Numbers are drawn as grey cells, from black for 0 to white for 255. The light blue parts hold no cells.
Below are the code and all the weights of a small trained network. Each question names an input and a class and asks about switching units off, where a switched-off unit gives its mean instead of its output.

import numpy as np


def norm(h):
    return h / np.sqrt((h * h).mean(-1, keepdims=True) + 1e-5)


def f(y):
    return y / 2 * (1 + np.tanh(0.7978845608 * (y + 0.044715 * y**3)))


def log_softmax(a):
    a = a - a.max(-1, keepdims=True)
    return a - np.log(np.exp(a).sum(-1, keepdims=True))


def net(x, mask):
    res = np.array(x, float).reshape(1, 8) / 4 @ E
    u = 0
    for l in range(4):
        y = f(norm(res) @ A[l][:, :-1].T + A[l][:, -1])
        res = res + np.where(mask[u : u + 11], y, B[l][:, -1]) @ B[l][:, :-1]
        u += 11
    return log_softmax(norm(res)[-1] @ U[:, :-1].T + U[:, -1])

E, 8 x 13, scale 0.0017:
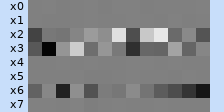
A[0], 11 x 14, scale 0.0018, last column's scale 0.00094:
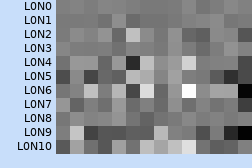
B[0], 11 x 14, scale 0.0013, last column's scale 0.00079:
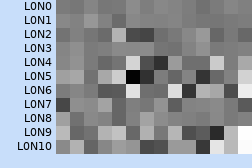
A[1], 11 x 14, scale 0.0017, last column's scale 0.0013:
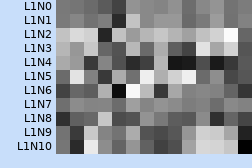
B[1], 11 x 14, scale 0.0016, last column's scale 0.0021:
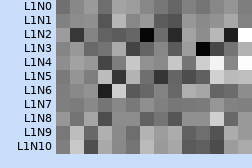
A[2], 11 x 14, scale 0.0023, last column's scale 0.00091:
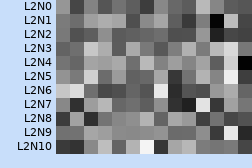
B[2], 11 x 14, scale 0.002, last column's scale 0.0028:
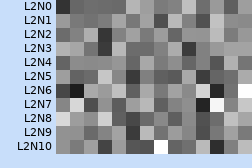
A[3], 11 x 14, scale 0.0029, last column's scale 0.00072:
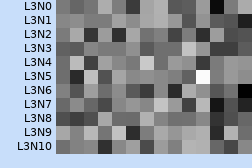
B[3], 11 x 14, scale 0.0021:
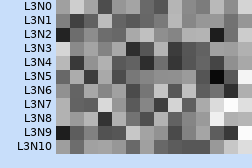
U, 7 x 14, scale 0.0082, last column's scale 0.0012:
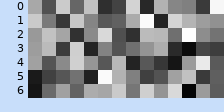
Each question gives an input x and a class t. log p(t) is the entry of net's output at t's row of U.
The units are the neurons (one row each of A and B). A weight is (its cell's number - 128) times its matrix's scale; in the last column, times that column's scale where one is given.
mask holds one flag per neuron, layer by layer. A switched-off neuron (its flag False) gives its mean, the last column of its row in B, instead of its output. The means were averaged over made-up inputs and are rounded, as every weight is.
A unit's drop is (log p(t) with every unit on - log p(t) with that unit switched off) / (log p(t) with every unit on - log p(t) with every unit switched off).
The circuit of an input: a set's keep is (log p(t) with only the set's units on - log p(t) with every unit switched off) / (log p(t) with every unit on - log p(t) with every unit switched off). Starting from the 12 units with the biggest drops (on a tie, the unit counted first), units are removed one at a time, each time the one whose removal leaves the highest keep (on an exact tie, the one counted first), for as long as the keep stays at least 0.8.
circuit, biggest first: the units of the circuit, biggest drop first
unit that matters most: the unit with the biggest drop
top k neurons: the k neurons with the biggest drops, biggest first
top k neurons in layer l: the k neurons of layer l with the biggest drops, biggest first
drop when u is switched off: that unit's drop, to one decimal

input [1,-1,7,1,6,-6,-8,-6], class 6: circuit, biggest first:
L2N7, L3N5
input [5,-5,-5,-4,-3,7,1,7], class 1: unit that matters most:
L3N7
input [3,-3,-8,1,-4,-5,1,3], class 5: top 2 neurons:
L2N7, L2N10
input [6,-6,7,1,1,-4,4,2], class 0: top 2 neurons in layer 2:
L2N10, L2N7
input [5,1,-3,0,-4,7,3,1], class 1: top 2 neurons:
L1N4, L1N2
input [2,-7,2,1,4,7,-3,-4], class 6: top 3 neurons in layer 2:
L2N7, L2N3, L2N10
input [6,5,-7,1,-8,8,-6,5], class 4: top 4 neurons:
L2N7, L2N10, L2N1, L1N10
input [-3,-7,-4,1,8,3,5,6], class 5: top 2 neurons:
L2N7, L2N10
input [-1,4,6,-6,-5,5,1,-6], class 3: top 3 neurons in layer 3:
L3N4, L3N8, L3N0
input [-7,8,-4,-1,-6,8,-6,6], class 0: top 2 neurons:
L1N2, L2N5
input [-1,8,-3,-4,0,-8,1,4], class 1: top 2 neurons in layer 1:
L1N4, L1N6
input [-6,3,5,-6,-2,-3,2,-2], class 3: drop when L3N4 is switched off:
0.1
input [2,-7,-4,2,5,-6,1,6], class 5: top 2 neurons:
L2N7, L1N4
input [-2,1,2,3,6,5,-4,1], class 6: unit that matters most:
L3N9
